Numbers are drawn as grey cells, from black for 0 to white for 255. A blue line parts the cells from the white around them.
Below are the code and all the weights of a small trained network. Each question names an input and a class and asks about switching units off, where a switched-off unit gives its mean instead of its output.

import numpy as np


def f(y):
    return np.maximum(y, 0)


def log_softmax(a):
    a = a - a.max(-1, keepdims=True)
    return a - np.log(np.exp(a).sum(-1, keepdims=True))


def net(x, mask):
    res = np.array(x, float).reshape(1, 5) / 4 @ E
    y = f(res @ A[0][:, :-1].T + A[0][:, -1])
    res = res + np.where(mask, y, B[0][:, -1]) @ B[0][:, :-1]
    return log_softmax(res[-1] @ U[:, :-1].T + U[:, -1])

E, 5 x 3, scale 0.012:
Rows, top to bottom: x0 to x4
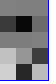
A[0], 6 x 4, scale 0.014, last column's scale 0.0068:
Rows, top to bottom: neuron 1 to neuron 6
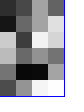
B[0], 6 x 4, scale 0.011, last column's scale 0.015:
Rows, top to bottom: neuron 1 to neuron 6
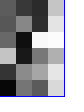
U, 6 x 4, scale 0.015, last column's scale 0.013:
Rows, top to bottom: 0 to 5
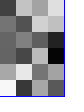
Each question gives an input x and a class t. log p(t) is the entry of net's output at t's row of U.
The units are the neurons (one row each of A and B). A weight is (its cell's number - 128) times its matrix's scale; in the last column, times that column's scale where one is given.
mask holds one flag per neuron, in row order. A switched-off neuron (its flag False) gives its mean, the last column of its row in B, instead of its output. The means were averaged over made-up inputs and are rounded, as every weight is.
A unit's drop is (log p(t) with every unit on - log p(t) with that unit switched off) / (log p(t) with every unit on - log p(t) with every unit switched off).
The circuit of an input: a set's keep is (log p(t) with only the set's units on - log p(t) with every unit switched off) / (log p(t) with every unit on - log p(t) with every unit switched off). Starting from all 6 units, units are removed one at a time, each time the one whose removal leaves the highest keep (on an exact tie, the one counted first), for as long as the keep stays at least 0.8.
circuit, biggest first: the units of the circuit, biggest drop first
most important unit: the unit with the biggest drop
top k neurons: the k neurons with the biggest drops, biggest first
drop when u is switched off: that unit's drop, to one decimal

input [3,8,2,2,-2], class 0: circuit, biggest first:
neuron 5; neuron 3
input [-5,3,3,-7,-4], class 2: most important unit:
neuron 1
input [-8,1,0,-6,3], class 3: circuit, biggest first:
neuron 6; neuron 1
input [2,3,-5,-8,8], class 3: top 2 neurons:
neuron 1; neuron 6
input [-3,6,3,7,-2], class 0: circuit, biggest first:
neuron 3; neuron 5
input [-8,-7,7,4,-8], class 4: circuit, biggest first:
neuron 3; neuron 6
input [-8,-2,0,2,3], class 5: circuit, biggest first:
neuron 5; neuron 6
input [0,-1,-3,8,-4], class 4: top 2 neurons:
neuron 3; neuron 6
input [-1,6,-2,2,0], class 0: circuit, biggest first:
neuron 3; neuron 5
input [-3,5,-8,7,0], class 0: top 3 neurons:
neuron 3; neuron 5; neuron 4
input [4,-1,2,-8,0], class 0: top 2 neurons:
neuron 6; neuron 4
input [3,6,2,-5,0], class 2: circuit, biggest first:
neuron 2; neuron 1
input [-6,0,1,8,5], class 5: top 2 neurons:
neuron 6; neuron 4
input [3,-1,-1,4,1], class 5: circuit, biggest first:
neuron 6; neuron 5
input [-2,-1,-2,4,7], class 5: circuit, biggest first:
neuron 4
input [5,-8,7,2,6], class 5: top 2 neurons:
neuron 4; neuron 5
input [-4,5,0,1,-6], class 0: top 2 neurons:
neuron 5; neuron 4
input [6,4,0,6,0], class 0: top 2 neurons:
neuron 3; neuron 5
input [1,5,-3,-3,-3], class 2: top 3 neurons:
neuron 1; neuron 2; neuron 3
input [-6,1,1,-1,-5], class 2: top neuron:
neuron 5
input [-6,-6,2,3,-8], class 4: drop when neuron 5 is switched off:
0.1
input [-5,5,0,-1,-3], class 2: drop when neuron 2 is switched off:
0.2
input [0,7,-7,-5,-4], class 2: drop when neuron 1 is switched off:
0.3
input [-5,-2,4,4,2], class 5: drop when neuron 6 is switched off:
0.2
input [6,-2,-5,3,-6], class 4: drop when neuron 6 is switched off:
0.2
